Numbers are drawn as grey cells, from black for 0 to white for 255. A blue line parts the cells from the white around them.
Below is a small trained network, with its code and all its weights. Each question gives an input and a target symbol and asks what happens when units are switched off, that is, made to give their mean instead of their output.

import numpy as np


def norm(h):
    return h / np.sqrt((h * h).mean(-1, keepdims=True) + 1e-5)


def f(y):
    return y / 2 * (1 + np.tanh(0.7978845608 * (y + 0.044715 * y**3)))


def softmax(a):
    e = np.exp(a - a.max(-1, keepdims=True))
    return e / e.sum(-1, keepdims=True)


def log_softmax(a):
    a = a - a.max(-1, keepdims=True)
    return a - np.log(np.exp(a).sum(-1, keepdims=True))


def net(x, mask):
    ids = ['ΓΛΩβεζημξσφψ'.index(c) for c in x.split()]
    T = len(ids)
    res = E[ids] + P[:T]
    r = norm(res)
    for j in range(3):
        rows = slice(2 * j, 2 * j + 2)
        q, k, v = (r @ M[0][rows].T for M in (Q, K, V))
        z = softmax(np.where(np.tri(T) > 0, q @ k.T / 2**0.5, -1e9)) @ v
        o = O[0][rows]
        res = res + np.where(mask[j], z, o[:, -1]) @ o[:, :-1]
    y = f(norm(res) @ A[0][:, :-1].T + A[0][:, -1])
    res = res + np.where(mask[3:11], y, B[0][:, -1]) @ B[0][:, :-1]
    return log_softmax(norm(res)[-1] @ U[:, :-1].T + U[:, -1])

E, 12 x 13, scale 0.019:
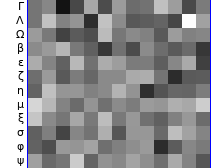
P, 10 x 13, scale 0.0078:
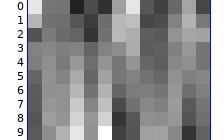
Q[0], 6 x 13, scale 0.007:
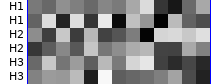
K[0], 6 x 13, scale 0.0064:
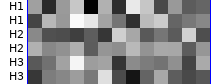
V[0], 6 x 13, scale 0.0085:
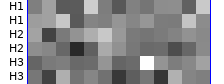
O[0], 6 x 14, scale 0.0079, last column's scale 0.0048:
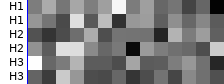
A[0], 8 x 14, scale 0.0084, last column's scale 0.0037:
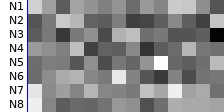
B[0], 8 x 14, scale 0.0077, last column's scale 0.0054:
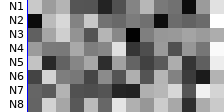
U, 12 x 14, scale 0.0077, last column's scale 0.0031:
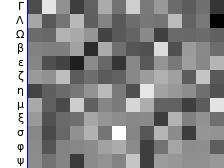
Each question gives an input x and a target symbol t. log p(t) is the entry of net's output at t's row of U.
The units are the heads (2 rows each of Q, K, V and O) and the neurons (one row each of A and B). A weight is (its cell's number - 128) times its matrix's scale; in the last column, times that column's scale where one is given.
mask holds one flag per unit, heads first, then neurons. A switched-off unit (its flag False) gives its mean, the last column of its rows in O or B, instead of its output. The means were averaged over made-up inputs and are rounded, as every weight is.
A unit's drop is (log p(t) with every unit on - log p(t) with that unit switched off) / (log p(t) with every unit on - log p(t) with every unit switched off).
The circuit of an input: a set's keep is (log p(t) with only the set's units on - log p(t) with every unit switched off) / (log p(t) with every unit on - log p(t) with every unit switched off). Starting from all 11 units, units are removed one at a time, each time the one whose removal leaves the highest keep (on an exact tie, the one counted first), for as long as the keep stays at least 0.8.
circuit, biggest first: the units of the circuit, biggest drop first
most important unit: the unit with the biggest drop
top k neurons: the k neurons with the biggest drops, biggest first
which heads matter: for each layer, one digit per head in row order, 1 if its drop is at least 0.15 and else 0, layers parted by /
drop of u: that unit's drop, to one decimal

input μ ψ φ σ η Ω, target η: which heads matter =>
001
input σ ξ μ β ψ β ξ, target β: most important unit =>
H3
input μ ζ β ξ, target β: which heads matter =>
101
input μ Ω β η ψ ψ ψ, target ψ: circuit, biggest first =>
H2, H1
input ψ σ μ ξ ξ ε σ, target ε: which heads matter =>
110
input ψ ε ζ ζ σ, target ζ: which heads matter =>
001
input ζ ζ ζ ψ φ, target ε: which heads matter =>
110
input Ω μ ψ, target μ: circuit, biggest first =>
H1, N3
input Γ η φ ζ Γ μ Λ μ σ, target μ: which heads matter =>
111
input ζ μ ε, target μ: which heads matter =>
101
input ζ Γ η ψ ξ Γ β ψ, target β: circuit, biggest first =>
H2, H3, N5, N4
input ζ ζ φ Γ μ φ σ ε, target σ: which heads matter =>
011
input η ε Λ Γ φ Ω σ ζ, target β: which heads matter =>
011
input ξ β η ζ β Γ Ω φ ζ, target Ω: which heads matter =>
001
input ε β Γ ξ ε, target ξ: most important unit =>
H2
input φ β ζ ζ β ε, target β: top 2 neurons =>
N4, N5
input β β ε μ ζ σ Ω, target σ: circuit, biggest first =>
H3, N8, N4
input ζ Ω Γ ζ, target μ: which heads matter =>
011
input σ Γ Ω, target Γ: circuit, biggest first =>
H1, N6, N5
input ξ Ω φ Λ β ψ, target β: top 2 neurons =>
N4, N5
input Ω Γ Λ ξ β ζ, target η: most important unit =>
N3
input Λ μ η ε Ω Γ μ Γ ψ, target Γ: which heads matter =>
110
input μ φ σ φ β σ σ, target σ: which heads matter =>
111
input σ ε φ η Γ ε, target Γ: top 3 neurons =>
N6, N5, N4
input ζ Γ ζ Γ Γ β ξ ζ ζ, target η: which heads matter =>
111
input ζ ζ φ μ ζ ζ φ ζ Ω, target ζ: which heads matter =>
001
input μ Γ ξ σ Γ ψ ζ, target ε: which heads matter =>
110
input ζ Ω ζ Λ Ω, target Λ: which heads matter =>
110
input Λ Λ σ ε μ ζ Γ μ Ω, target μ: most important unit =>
H1
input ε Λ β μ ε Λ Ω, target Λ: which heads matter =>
111
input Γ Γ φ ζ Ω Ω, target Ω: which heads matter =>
010
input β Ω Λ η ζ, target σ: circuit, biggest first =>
N5, H1, N2
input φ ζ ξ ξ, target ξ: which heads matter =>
111
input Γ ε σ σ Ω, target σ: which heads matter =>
001
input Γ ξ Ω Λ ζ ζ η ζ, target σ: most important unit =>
N5
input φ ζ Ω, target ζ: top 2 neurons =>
N8, N5
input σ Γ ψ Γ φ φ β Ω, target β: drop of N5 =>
0.3
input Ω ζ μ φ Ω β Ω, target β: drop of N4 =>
0.3
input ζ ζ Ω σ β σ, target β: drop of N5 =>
0.3
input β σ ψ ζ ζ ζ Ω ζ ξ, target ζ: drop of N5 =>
0.1
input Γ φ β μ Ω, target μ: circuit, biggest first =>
H1
